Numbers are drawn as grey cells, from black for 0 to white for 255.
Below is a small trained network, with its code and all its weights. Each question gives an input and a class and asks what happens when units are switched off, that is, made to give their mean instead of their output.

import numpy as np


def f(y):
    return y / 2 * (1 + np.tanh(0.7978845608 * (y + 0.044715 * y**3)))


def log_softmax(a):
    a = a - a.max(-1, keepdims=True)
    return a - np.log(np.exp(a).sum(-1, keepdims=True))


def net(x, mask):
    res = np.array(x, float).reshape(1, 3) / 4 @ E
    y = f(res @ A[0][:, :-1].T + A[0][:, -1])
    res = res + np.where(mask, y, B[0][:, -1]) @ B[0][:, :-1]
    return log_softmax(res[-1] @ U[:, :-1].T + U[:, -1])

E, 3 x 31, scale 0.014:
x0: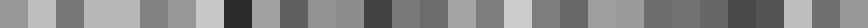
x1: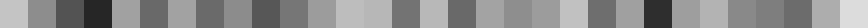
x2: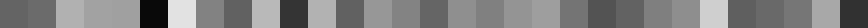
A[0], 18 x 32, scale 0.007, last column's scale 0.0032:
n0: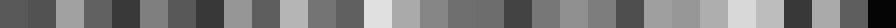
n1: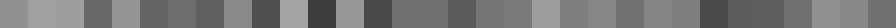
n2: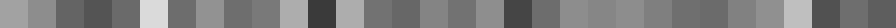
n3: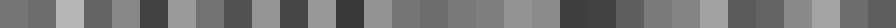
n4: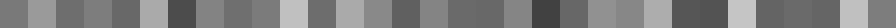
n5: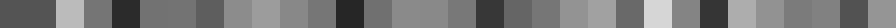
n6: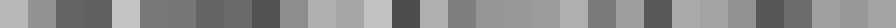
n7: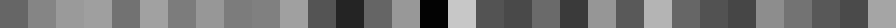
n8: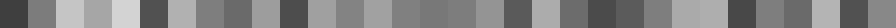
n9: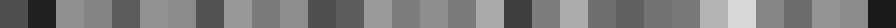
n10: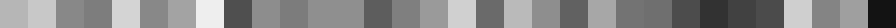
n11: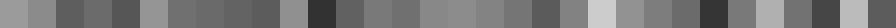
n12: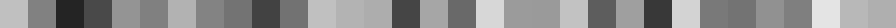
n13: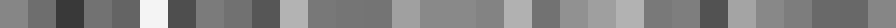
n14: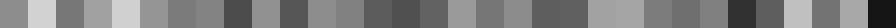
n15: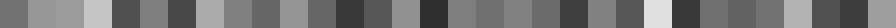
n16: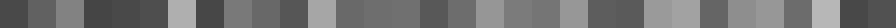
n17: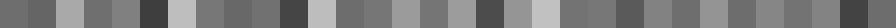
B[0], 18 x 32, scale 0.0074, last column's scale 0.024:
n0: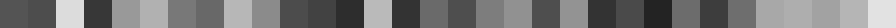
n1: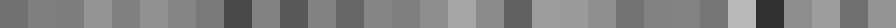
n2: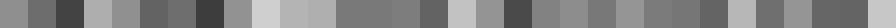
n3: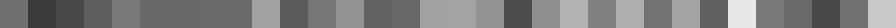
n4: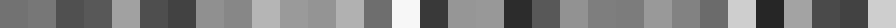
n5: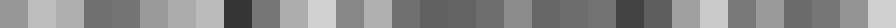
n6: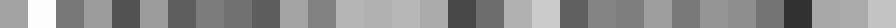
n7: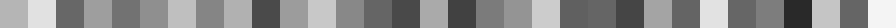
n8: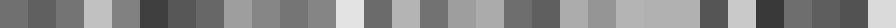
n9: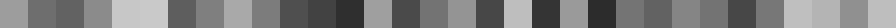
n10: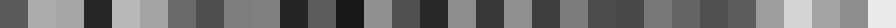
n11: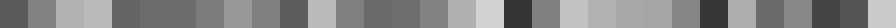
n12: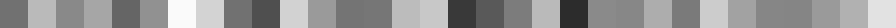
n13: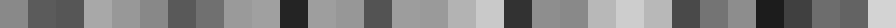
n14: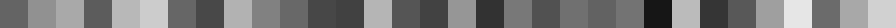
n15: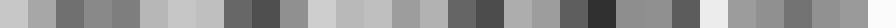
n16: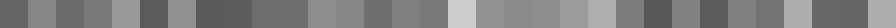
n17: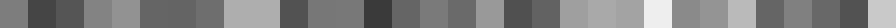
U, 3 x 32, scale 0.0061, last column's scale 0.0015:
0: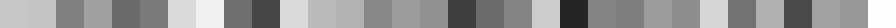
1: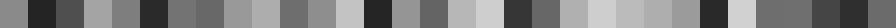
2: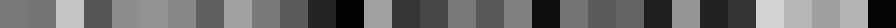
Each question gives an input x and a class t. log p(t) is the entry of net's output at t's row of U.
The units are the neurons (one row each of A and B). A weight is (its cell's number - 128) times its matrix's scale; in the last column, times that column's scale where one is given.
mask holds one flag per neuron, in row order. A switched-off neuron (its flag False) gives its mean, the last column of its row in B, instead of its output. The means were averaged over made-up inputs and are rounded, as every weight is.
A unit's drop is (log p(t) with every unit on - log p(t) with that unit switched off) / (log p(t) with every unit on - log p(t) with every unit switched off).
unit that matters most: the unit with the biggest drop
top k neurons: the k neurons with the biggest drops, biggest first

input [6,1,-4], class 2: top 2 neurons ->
(n10; n14)
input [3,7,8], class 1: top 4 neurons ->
(n8; n3; n17; n15)
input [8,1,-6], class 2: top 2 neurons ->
(n10; n14)
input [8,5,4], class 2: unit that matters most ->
n10
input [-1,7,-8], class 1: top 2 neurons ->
(n13; n11)
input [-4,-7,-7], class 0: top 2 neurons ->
(n15; n7)
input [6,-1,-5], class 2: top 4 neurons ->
(n10; n14; n8; n17)
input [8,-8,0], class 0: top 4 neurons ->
(n15; n7; n0; n9)
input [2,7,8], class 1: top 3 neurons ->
(n8; n3; n17)
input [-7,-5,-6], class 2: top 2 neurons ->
(n0; n9)
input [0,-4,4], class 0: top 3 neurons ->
(n15; n7; n13)
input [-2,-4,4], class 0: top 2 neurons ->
(n7; n5)
